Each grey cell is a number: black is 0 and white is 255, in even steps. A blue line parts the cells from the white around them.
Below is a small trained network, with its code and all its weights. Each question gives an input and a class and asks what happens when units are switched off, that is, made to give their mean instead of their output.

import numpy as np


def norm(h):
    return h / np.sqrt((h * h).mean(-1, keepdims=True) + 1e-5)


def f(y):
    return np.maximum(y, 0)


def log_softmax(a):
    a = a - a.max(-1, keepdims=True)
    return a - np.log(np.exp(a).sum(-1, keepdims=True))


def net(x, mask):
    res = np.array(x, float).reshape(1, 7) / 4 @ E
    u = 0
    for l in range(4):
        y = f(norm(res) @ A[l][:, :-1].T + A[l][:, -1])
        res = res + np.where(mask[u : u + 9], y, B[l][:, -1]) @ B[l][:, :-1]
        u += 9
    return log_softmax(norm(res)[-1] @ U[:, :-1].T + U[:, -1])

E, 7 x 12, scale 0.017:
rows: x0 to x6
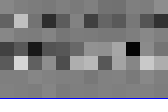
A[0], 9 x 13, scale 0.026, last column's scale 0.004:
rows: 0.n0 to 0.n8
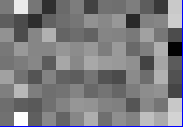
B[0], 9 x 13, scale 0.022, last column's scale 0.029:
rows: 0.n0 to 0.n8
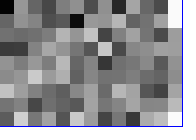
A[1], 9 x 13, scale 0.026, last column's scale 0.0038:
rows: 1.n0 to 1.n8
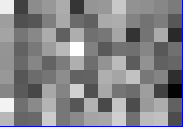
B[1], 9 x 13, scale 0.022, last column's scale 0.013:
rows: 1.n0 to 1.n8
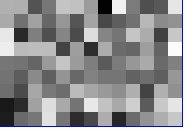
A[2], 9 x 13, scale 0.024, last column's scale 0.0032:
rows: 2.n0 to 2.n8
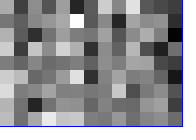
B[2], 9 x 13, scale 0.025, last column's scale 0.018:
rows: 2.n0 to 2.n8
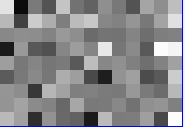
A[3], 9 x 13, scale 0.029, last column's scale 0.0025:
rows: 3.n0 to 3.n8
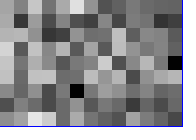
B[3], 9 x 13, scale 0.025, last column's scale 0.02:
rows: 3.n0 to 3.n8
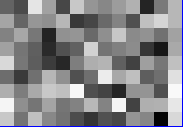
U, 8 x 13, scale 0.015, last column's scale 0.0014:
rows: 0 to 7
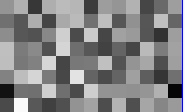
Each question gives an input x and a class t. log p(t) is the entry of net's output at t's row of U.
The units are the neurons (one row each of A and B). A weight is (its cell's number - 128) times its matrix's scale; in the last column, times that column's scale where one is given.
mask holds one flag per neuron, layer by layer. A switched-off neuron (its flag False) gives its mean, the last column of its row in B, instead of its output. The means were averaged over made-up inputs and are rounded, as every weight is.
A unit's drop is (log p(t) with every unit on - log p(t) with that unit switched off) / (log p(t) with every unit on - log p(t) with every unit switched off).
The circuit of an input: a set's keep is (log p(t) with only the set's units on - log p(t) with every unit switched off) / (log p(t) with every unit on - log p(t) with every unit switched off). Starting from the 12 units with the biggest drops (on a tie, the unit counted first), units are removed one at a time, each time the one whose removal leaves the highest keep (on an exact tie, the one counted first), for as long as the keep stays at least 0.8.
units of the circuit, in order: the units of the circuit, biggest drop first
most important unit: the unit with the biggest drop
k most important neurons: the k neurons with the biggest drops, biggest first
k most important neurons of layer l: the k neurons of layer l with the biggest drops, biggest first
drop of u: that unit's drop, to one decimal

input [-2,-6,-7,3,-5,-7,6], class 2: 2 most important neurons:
(0.n0 0.n8)
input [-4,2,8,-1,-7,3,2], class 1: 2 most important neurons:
(0.n1 0.n8)
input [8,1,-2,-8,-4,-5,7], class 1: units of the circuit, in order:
(0.n8 0.n1 2.n3)
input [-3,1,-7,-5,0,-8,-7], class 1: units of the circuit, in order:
(0.n8 0.n1 2.n3)
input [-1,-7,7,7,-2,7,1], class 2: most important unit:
0.n8
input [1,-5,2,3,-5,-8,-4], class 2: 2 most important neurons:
(0.n0 0.n8)
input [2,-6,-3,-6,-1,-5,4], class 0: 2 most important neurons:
(0.n8 0.n0)
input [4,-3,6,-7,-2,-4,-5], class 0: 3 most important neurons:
(0.n0 0.n8 0.n1)
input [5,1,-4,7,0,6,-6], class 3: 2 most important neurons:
(0.n8 3.n6)
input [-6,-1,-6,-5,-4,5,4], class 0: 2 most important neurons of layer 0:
(0.n0 0.n1)
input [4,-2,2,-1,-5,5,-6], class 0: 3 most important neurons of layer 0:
(0.n1 0.n0 0.n8)
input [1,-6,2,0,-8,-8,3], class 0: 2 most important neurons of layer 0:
(0.n1 0.n0)
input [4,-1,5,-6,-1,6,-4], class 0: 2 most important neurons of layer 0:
(0.n0 0.n8)
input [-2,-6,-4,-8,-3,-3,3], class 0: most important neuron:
(0.n8)
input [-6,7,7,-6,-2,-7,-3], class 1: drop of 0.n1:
1.1
